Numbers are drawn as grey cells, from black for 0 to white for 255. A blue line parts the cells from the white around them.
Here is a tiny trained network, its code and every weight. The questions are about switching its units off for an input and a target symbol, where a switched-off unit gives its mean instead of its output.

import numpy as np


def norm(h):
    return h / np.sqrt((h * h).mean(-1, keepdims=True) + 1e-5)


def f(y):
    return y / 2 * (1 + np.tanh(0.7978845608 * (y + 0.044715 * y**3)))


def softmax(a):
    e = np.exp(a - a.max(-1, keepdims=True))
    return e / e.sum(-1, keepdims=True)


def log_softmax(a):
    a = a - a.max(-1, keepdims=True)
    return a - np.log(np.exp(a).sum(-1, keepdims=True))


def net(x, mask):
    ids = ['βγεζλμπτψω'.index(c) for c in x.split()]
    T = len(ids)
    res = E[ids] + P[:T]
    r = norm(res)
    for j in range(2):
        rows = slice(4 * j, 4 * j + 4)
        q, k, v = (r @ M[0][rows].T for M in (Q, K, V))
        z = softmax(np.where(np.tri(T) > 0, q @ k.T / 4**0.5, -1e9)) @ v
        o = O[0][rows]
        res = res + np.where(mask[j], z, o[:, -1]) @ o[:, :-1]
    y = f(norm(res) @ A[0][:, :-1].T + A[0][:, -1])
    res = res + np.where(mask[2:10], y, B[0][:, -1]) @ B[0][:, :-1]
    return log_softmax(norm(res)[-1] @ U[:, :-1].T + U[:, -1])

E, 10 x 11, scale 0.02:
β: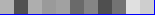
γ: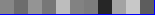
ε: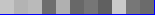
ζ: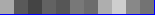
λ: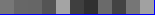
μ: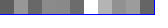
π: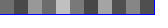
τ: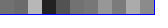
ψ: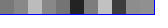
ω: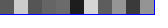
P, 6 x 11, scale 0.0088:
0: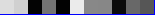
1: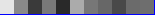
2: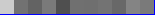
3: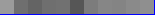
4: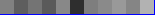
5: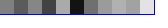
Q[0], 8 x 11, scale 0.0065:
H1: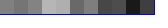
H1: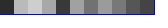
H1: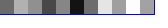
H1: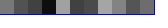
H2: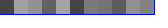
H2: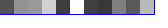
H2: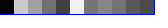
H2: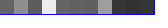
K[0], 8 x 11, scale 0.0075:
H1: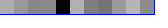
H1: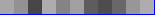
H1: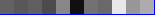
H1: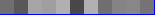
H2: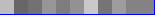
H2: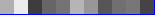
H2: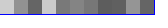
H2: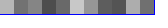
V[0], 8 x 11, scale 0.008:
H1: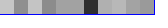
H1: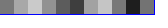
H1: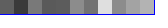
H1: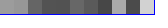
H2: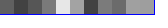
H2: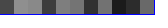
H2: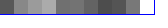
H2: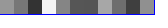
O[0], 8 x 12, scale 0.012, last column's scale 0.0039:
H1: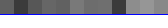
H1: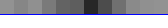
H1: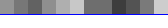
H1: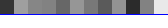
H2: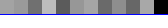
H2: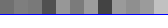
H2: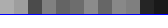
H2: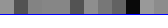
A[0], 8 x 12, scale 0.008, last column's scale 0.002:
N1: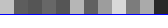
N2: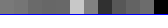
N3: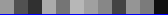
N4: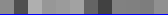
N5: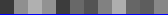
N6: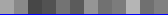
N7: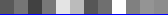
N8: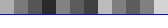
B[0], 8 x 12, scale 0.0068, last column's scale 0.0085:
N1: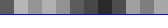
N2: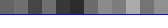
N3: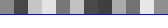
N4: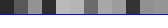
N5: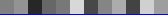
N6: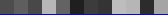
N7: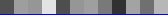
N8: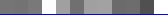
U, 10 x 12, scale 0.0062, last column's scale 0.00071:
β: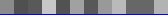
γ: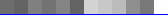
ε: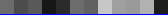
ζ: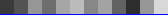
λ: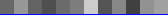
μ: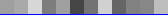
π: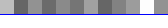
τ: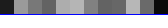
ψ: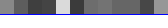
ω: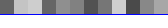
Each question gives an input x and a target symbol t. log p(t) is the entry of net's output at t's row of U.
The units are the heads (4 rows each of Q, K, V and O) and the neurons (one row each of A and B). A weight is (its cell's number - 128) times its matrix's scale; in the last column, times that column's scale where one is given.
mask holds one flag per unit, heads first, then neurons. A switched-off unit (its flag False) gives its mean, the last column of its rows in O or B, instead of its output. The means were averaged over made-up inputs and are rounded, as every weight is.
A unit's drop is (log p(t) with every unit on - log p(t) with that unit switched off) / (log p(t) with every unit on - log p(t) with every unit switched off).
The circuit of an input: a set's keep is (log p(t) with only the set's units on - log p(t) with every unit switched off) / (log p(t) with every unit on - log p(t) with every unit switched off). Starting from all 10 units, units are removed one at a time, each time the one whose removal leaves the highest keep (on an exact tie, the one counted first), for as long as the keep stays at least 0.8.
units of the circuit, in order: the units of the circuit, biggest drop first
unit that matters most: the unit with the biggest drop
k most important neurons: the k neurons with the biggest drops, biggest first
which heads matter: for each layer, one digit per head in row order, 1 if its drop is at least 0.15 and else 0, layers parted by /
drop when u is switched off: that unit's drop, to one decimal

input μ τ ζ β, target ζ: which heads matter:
10
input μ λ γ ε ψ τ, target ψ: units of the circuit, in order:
(H2, H1, N8)
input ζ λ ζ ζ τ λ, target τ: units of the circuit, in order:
(H2, N7)
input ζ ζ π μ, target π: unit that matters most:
H2
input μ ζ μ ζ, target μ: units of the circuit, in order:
(H1, H2)
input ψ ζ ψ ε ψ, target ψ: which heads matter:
01
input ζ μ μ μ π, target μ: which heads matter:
10
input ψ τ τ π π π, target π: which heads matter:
11
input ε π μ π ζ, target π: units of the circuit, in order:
(H2, H1)
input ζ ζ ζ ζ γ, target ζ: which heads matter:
01
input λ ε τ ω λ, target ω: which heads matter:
10
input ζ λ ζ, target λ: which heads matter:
11
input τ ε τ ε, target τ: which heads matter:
01
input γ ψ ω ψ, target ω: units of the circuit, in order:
(H1)
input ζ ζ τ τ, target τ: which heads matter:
11
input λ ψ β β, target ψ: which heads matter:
01
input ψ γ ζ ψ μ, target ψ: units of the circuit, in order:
(H2, H1)
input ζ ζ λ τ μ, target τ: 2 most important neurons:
(N8, N7)
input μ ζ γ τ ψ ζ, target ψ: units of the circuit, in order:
(H1, H2)
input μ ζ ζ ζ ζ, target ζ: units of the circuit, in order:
(H1)
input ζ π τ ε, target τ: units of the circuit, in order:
(H2, H1)
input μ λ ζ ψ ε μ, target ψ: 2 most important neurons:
(N6, N7)
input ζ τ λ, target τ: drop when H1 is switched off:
0.2
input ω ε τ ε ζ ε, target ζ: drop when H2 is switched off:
0.1
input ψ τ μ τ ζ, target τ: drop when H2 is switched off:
0.3
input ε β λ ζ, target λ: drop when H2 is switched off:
0.5
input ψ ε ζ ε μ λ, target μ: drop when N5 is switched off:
0.1
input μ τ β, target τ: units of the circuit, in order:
(H2)
